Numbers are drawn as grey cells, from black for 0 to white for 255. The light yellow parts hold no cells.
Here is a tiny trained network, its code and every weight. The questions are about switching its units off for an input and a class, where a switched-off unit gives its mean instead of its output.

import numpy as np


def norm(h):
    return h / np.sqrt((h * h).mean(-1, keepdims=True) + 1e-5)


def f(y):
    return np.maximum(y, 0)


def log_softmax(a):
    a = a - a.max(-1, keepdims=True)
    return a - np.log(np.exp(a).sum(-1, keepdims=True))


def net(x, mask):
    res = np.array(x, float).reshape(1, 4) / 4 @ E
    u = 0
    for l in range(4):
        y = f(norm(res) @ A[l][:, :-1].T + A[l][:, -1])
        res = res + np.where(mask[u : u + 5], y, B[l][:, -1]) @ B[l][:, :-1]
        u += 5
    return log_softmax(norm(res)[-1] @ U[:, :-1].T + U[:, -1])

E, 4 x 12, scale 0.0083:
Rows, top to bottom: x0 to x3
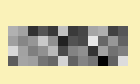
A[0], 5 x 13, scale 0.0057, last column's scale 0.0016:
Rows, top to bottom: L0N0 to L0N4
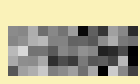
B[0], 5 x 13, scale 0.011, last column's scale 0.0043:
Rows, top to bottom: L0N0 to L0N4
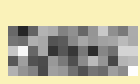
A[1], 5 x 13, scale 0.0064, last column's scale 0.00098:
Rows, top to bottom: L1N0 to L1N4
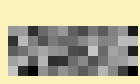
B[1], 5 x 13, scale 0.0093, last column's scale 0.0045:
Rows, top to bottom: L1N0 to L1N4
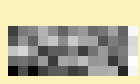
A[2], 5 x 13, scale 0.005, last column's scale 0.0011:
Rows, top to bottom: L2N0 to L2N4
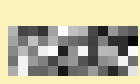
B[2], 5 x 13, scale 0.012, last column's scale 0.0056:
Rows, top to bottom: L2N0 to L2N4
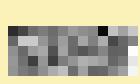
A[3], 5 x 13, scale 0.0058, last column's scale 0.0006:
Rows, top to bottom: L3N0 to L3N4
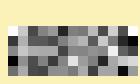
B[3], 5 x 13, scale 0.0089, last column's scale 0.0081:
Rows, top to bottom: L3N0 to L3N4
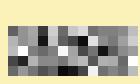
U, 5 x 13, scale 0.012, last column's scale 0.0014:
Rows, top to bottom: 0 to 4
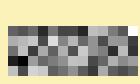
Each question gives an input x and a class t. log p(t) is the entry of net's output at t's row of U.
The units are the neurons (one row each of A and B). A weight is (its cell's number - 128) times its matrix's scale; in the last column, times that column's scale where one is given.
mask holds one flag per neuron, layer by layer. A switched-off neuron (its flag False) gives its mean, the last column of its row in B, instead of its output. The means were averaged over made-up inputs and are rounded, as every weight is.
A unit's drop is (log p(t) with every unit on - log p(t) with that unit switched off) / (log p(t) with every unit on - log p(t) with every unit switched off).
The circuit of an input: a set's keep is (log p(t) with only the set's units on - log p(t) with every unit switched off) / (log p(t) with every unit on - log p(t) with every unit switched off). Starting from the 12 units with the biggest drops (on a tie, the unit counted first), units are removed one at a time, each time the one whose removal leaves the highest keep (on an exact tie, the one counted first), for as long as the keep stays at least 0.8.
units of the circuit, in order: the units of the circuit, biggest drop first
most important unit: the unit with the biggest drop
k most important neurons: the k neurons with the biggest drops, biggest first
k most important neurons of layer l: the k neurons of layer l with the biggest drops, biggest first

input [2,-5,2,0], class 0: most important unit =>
L3N1
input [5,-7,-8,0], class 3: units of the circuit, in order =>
[L2N0, L3N3]
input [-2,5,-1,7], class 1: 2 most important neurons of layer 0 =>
[L0N4, L0N0]
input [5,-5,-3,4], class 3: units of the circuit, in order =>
[L3N3, L2N0]
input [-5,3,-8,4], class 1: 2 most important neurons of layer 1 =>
[L1N2, L1N3]
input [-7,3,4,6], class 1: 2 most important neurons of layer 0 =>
[L0N4, L0N0]
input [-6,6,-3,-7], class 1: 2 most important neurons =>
[L3N2, L0N2]
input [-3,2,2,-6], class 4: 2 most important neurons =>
[L2N2, L0N1]
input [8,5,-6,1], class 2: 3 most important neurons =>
[L0N2, L2N4, L0N0]
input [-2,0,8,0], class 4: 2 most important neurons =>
[L2N2, L0N2]
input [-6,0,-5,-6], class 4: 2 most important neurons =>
[L2N2, L1N4]
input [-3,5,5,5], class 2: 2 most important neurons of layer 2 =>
[L2N3, L2N4]
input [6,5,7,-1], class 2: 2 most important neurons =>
[L0N2, L2N4]
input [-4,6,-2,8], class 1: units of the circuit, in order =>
[L0N4]
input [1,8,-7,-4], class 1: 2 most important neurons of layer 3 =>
[L3N0, L3N2]
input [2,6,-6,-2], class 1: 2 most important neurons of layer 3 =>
[L3N0, L3N2]
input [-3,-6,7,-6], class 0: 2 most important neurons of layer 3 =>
[L3N4, L3N1]
